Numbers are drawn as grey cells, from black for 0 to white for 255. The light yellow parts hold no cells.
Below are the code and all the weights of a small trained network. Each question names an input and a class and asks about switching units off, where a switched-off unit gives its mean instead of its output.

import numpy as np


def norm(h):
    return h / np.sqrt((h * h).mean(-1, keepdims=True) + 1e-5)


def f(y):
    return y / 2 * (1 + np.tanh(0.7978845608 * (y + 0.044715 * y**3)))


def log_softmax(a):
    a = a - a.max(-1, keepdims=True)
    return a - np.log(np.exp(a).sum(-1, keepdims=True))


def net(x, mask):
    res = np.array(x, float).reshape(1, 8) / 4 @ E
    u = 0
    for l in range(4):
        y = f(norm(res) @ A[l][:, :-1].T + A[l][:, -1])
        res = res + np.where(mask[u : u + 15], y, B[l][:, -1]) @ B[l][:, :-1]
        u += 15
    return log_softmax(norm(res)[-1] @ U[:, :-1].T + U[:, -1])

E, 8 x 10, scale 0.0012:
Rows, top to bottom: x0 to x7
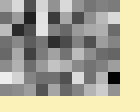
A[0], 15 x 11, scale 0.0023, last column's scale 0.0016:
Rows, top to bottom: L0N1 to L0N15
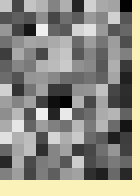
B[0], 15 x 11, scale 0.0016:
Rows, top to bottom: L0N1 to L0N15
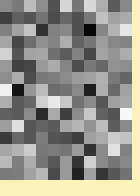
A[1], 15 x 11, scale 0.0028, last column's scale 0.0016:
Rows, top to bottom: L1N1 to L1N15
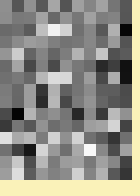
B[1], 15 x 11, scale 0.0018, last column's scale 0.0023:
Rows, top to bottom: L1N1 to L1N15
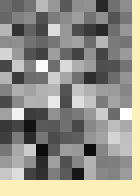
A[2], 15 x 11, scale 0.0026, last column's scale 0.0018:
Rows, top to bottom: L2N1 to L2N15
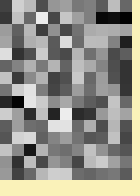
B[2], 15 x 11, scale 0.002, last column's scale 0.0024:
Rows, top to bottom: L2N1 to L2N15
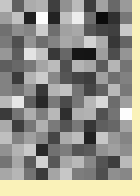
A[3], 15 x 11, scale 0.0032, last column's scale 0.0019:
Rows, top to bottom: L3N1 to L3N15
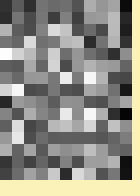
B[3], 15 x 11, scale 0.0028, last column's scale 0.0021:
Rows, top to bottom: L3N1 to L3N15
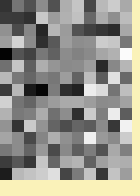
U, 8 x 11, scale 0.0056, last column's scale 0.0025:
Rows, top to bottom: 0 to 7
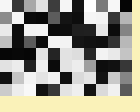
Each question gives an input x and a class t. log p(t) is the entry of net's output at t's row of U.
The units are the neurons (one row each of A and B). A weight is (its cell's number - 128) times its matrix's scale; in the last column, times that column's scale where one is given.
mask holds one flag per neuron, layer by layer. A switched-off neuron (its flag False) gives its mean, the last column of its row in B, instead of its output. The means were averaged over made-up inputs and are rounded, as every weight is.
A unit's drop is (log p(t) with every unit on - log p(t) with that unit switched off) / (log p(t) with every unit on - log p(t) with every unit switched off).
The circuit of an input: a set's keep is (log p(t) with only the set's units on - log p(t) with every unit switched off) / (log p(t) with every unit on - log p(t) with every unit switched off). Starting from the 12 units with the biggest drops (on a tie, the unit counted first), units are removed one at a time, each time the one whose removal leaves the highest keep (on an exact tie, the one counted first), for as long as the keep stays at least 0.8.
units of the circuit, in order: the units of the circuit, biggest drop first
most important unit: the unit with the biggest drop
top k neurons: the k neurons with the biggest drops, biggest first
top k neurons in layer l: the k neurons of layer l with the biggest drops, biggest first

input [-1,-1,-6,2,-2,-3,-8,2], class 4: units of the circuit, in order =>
[L3N2; L3N14]
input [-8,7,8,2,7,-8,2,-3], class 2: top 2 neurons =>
[L0N8; L2N5]
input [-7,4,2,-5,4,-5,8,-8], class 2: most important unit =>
L0N8
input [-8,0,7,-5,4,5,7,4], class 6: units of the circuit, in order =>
[L1N10; L3N15]
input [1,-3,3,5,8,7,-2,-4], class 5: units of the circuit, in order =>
[L1N6; L2N2; L0N15]
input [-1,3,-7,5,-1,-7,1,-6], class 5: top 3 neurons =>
[L2N2; L1N6; L0N12]
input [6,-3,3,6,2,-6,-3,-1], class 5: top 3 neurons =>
[L2N2; L1N6; L0N5]
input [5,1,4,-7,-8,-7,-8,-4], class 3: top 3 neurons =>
[L1N3; L1N7; L3N3]
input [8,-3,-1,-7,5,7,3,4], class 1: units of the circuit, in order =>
[L3N8; L1N15]
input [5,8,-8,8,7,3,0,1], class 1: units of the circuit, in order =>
[L3N8; L1N14]
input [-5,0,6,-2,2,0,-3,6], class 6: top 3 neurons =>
[L0N12; L1N12; L3N15]
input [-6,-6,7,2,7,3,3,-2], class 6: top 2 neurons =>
[L1N9; L3N15]
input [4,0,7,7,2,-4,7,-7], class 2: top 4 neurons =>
[L0N8; L2N5; L1N10; L2N7]
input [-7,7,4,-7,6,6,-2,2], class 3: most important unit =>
L1N3
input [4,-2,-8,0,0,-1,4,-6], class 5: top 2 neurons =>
[L2N2; L1N6]
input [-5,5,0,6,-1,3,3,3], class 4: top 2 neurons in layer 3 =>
[L3N11; L3N2]
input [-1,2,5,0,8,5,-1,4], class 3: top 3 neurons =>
[L1N10; L2N9; L3N3]
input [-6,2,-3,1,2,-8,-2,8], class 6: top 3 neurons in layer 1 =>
[L1N9; L1N12; L1N8]
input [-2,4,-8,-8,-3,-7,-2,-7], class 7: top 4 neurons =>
[L0N13; L0N12; L1N12; L2N12]
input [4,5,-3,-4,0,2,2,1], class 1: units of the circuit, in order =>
[L3N8]
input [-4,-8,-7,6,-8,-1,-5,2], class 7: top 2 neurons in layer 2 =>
[L2N12; L2N10]
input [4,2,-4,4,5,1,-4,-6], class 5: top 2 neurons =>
[L2N2; L1N6]
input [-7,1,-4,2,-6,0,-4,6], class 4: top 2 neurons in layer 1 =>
[L1N13; L1N11]
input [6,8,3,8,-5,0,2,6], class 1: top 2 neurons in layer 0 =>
[L0N12; L0N11]
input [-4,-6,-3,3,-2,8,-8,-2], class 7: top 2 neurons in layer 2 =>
[L2N12; L2N1]
